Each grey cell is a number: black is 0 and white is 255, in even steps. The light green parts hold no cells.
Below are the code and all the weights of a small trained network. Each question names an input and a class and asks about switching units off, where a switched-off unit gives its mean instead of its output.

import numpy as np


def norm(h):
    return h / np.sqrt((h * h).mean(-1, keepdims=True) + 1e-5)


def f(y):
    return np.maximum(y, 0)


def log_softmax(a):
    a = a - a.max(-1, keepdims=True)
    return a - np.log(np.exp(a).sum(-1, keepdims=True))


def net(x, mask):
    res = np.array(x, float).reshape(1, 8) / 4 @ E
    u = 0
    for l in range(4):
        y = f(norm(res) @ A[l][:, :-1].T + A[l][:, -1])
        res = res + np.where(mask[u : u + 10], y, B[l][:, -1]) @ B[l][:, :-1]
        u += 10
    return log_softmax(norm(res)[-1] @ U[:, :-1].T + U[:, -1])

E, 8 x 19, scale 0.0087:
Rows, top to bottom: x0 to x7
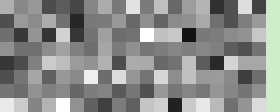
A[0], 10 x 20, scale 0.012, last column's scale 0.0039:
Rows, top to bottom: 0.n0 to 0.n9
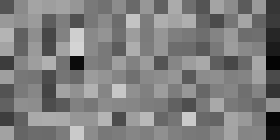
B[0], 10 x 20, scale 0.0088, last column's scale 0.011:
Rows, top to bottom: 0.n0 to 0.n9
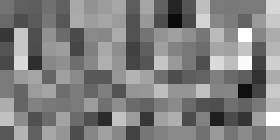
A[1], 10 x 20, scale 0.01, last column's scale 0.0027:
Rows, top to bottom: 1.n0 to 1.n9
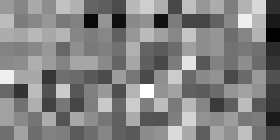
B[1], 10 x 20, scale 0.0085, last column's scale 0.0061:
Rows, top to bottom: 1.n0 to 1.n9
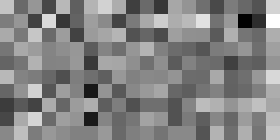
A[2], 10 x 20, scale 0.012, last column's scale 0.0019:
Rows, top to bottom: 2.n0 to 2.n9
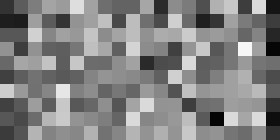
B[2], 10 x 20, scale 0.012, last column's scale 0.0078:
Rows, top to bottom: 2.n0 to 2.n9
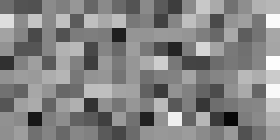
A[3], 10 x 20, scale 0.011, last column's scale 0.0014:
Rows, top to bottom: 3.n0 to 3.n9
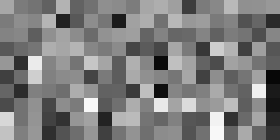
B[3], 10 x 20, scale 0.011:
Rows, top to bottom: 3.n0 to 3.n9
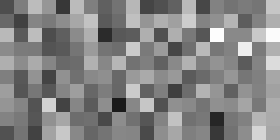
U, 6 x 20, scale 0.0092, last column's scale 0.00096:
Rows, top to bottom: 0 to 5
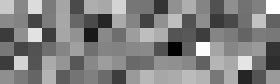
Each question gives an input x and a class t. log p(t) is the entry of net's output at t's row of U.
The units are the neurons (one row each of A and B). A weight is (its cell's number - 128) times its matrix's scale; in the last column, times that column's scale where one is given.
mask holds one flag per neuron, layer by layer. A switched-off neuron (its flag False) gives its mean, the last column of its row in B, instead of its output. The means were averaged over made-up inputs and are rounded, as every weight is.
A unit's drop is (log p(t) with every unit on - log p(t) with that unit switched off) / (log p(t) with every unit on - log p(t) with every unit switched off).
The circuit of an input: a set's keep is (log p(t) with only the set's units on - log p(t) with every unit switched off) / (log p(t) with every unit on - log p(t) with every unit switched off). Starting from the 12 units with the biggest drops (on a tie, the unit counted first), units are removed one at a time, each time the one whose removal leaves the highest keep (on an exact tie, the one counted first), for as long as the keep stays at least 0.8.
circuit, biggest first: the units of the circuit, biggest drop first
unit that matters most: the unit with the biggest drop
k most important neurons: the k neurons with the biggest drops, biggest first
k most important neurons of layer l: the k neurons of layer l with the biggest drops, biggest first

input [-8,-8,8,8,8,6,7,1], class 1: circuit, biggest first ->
2.n8
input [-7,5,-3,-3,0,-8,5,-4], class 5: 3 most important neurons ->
1.n1; 0.n1; 3.n1
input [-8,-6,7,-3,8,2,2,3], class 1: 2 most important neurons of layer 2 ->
2.n8; 2.n7
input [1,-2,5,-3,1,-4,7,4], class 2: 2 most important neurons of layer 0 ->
0.n5; 0.n3
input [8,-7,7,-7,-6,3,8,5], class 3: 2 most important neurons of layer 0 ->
0.n8; 0.n1
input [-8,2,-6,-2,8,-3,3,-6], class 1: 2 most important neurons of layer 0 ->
0.n8; 0.n1
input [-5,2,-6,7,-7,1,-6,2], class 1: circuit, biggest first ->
1.n5; 3.n8
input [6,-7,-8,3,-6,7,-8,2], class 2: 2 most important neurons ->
0.n8; 2.n4
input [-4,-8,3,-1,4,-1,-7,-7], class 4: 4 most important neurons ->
0.n2; 0.n3; 0.n9; 1.n9
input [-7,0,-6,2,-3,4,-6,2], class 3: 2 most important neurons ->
2.n0; 0.n0
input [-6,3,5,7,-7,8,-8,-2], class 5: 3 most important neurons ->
0.n6; 0.n8; 2.n2
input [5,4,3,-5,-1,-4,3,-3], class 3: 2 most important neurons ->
0.n1; 2.n3
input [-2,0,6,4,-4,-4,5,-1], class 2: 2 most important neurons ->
0.n8; 1.n6
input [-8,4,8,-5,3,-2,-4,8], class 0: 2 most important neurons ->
1.n0; 2.n6
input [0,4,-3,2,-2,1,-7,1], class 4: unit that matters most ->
0.n4
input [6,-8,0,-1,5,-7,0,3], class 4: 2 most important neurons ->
0.n3; 0.n2
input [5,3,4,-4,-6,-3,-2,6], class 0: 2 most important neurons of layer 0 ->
0.n8; 0.n7
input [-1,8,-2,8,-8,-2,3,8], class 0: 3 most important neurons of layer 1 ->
1.n2; 1.n0; 1.n1
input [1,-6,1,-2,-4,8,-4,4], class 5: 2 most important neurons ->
0.n6; 0.n4
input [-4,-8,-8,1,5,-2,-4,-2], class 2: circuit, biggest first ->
2.n4
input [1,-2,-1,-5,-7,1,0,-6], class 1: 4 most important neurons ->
1.n5; 3.n8; 3.n9; 2.n6
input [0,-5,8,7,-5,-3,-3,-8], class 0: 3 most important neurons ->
2.n1; 0.n7; 2.n4
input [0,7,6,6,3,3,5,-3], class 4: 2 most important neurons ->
0.n4; 2.n4
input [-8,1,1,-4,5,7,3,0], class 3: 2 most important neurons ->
0.n0; 2.n0
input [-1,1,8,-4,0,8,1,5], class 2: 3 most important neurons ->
1.n6; 2.n7; 1.n1
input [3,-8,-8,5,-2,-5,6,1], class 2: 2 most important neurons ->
2.n4; 0.n4
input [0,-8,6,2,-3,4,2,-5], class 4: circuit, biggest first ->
0.n2
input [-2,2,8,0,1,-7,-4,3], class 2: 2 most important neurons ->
1.n6; 2.n7
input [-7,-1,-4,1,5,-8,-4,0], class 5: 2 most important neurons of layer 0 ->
0.n1; 0.n6
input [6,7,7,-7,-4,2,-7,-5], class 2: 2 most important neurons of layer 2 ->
2.n7; 2.n6
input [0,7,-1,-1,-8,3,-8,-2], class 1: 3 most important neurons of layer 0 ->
0.n7; 0.n3; 0.n2
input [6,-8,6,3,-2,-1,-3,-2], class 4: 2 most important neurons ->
0.n2; 0.n3
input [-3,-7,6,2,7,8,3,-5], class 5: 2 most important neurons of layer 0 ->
0.n6; 0.n4
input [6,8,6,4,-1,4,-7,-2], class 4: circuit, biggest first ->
0.n4
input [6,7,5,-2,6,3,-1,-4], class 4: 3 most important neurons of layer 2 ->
2.n4; 2.n5; 2.n8
